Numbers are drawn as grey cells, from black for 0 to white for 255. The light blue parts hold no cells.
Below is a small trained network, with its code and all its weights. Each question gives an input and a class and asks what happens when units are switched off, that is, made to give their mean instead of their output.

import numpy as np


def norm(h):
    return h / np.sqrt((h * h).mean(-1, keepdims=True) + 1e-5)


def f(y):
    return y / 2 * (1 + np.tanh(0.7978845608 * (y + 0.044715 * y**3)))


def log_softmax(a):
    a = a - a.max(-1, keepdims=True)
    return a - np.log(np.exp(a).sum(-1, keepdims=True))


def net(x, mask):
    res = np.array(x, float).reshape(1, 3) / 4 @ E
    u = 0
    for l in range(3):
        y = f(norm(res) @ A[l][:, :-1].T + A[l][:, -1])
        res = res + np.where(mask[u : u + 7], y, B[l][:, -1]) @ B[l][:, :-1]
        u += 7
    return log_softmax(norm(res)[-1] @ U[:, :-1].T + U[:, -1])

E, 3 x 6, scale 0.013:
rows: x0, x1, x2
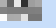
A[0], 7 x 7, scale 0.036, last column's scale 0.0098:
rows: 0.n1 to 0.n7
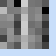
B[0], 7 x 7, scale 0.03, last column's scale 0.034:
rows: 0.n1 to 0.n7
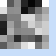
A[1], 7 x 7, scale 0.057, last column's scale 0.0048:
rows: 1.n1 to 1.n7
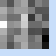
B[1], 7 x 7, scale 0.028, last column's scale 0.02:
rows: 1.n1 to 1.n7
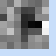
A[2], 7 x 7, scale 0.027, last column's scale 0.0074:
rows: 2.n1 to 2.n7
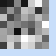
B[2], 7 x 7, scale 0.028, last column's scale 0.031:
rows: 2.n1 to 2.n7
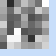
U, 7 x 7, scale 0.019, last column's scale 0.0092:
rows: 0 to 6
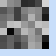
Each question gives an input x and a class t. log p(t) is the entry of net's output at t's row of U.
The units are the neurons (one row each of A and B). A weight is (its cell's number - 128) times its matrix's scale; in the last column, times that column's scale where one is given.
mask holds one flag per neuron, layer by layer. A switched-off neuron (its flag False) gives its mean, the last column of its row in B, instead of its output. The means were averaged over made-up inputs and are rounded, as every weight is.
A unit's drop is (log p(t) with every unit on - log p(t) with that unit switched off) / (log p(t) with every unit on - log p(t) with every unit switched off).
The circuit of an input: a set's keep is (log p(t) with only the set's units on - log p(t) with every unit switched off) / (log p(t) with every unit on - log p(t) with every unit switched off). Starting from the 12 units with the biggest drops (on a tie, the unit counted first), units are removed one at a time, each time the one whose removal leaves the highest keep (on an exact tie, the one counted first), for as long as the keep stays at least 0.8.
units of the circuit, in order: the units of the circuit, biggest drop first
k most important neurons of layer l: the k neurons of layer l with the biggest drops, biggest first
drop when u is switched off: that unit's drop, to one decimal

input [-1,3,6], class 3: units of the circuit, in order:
[0.n1]
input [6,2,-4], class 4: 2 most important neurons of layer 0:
[0.n1, 0.n7]
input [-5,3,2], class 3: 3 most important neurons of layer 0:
[0.n5, 0.n4, 0.n7]
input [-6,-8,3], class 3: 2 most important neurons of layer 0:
[0.n5, 0.n4]
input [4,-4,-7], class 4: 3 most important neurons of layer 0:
[0.n1, 0.n7, 0.n3]
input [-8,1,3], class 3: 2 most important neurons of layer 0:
[0.n5, 0.n4]
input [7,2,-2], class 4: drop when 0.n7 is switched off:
1.1
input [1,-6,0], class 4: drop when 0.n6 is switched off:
1.3
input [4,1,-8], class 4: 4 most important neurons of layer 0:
[0.n1, 0.n7, 0.n3, 0.n4]
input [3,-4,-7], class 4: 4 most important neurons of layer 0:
[0.n1, 0.n7, 0.n3, 0.n4]
